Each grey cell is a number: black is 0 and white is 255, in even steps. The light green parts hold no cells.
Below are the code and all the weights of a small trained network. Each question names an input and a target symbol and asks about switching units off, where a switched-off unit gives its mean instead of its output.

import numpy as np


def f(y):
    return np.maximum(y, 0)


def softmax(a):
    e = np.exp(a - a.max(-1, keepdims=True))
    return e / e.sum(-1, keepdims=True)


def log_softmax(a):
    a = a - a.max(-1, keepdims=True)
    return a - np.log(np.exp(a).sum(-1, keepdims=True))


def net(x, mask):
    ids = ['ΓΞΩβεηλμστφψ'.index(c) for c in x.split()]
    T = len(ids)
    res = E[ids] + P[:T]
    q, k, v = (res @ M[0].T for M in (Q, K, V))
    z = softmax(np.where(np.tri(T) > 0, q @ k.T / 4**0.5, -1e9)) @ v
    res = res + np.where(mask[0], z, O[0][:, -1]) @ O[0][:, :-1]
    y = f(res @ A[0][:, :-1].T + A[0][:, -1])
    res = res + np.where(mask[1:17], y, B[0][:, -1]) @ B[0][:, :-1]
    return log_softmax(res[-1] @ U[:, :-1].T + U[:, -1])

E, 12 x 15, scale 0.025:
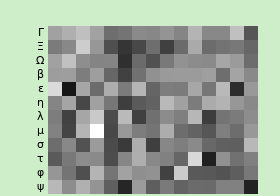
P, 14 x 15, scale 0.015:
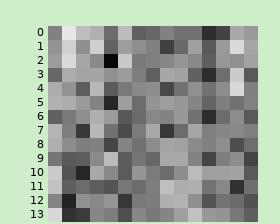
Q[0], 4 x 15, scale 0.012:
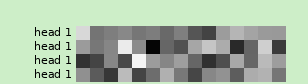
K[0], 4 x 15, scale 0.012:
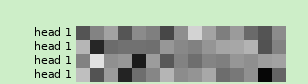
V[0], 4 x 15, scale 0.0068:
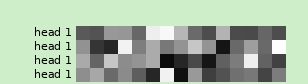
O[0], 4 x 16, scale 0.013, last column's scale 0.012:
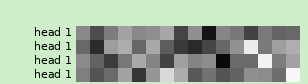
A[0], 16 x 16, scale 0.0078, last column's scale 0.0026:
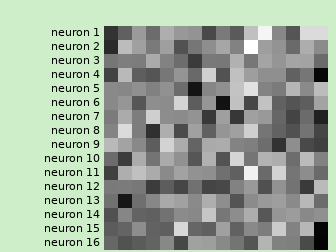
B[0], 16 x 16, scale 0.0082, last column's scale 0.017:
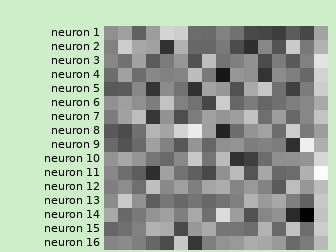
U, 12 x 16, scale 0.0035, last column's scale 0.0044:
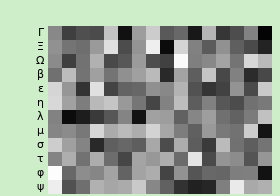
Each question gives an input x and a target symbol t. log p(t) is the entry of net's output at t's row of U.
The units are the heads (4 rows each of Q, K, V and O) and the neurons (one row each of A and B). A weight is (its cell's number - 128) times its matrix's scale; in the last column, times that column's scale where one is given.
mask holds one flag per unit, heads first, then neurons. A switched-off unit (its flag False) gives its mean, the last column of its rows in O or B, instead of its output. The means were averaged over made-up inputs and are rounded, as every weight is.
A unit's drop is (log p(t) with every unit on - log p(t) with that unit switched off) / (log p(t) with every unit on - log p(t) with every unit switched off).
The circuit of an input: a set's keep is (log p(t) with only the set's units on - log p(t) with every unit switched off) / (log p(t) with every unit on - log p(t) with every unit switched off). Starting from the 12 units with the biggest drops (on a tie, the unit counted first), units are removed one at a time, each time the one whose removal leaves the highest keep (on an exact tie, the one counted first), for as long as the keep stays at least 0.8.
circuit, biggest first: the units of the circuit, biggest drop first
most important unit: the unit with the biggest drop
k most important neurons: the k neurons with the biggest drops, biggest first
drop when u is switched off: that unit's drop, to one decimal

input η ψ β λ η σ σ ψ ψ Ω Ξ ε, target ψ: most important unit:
neuron 5
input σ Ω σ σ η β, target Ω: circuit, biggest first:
head 1; neuron 11
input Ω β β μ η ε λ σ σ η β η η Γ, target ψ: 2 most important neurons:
neuron 5; neuron 11
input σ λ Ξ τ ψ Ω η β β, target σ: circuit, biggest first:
head 1; neuron 3
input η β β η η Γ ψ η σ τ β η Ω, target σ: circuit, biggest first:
head 1; neuron 10
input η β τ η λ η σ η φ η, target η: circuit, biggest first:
head 1; neuron 1
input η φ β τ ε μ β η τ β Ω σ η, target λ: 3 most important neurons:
neuron 16; neuron 4; neuron 10
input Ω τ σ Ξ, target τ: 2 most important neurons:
neuron 7; neuron 12
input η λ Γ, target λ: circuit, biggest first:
head 1; neuron 5
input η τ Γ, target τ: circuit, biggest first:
head 1; neuron 7
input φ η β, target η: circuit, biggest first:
head 1; neuron 1
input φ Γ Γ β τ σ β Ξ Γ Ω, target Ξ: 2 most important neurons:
neuron 4; neuron 8
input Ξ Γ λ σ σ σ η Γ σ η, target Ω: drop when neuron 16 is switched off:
0.0
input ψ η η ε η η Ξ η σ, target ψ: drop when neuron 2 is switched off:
-0.1
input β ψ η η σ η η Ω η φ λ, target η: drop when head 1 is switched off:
1.1
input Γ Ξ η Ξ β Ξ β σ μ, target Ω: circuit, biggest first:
head 1
